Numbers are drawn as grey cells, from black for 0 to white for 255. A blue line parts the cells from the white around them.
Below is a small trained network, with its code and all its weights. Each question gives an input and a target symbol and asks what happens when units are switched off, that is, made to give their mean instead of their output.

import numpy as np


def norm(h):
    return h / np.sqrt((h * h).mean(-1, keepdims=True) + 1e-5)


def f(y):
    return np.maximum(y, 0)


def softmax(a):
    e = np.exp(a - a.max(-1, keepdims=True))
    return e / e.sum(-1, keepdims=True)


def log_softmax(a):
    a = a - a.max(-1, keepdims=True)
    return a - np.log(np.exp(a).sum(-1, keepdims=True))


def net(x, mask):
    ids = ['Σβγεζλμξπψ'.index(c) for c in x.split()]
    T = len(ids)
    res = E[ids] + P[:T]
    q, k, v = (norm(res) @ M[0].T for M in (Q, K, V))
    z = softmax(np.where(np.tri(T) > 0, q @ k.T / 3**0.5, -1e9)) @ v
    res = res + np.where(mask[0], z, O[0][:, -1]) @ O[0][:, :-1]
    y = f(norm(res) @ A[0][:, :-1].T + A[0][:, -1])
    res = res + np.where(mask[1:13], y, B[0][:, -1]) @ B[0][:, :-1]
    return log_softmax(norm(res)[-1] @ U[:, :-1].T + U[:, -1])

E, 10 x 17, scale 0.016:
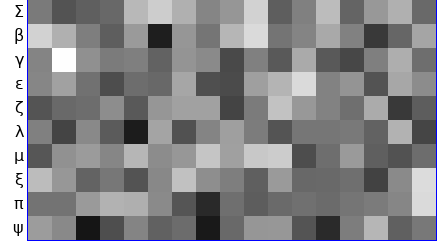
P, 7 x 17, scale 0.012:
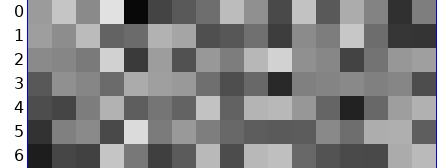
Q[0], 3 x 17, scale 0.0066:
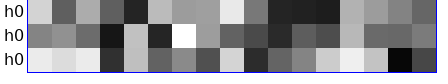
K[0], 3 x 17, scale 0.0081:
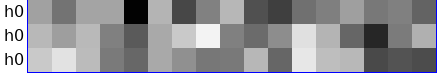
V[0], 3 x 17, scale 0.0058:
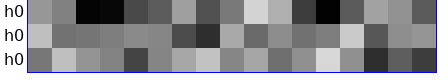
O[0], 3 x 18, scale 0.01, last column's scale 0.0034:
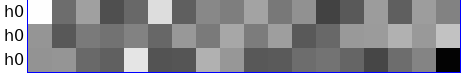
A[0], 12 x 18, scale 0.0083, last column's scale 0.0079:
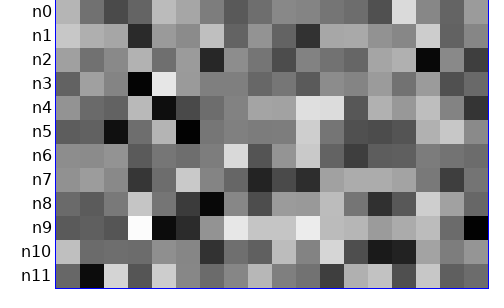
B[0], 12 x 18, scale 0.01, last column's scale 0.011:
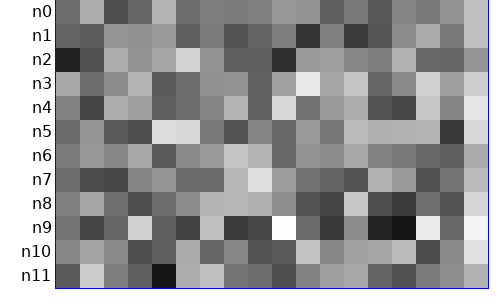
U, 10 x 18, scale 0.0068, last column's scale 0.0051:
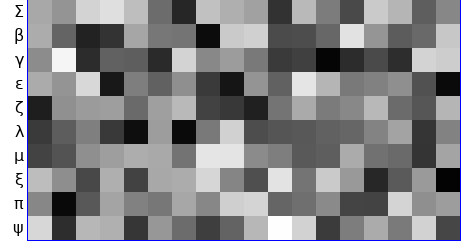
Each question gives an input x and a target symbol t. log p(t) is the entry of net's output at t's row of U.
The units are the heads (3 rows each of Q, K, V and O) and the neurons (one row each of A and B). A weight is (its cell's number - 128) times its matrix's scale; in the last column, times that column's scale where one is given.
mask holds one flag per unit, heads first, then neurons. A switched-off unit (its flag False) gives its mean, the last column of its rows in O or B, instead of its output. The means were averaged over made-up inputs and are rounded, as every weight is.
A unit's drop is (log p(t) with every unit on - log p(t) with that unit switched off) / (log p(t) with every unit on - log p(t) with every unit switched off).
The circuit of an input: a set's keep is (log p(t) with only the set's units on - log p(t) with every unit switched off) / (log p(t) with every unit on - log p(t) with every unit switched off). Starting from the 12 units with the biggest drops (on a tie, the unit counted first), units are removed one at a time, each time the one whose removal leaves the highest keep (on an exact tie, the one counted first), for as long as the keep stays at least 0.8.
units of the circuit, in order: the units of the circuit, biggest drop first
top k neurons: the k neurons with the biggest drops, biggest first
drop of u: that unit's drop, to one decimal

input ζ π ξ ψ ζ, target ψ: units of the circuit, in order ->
[h0]
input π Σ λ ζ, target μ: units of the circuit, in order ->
[n7; n9]
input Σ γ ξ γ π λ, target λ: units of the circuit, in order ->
[n7; n9; n11]
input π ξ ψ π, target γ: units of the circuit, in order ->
[n5; n0; n4; h0]
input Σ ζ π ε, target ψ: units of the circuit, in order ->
[n3; n10; h0; n8]
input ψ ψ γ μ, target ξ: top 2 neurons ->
[n3; n9]
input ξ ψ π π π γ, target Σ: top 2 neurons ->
[n9; n3]
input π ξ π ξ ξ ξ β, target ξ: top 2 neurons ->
[n10; n6]
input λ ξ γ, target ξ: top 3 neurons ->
[n10; n6; n1]
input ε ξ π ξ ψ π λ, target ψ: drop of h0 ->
1.3
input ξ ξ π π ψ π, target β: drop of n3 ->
0.3
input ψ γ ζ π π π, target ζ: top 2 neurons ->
[n9; n4]
